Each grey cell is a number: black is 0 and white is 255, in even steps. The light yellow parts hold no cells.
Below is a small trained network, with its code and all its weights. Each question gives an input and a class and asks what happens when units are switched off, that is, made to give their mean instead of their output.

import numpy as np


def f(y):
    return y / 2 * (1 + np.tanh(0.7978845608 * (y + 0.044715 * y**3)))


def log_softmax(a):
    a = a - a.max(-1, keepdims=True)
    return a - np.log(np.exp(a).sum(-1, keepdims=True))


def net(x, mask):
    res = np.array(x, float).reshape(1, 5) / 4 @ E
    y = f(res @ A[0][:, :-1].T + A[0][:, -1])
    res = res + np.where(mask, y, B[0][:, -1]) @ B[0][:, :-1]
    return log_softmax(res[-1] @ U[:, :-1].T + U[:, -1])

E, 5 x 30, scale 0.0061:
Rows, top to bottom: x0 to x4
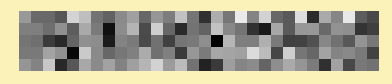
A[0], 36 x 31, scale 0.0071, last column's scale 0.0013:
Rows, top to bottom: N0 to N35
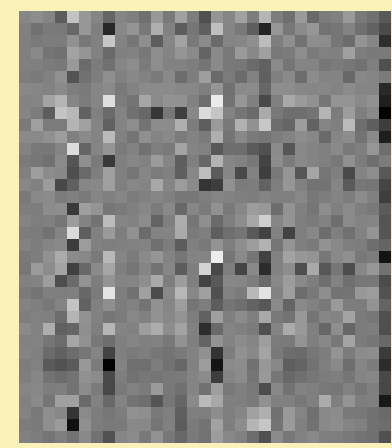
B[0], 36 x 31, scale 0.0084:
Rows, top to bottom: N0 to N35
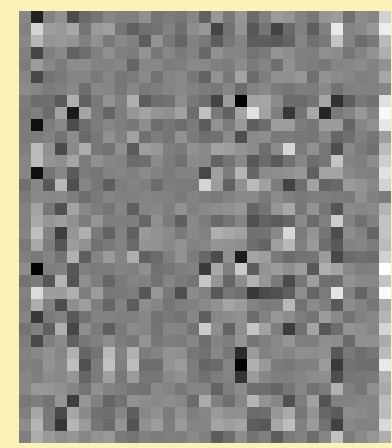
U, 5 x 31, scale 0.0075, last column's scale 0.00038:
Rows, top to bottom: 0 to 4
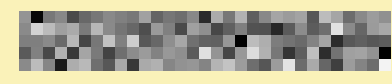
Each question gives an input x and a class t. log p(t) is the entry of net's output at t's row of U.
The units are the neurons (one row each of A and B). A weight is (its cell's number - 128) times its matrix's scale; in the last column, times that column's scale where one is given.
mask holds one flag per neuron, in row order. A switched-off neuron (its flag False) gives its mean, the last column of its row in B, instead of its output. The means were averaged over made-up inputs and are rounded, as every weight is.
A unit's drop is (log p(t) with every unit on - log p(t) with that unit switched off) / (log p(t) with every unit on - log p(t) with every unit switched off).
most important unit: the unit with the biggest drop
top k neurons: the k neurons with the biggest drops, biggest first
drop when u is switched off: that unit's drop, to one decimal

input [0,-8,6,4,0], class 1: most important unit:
N23
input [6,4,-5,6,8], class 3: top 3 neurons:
[N26, N22, N14]
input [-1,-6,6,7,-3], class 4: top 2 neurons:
[N34, N19]
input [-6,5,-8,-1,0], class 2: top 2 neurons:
[N7, N20]
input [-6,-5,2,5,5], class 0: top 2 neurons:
[N21, N13]
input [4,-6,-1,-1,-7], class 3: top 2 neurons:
[N8, N32]
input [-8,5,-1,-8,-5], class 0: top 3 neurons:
[N21, N13, N34]
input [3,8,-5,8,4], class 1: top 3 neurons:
[N1, N12, N35]
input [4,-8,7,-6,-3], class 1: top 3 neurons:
[N23, N17, N2]
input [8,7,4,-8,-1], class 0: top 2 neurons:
[N0, N9]
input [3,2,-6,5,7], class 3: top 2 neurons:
[N26, N22]
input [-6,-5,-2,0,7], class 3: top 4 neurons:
[N26, N14, N22, N9]
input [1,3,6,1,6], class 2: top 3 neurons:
[N29, N8, N28]
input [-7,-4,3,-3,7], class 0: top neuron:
[N21]
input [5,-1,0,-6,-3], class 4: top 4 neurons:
[N18, N11, N21, N24]
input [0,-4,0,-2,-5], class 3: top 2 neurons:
[N8, N1]
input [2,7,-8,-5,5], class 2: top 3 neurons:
[N7, N20, N23]
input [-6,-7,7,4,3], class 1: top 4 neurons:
[N23, N2, N7, N17]
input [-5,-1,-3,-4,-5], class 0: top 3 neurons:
[N21, N13, N26]
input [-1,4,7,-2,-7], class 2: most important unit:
N29
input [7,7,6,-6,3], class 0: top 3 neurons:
[N0, N9, N23]
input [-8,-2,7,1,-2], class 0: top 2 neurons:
[N21, N13]
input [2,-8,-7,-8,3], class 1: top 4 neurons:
[N23, N17, N2, N34]
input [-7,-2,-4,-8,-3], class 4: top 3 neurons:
[N18, N11, N24]
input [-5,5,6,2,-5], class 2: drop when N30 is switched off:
0.2
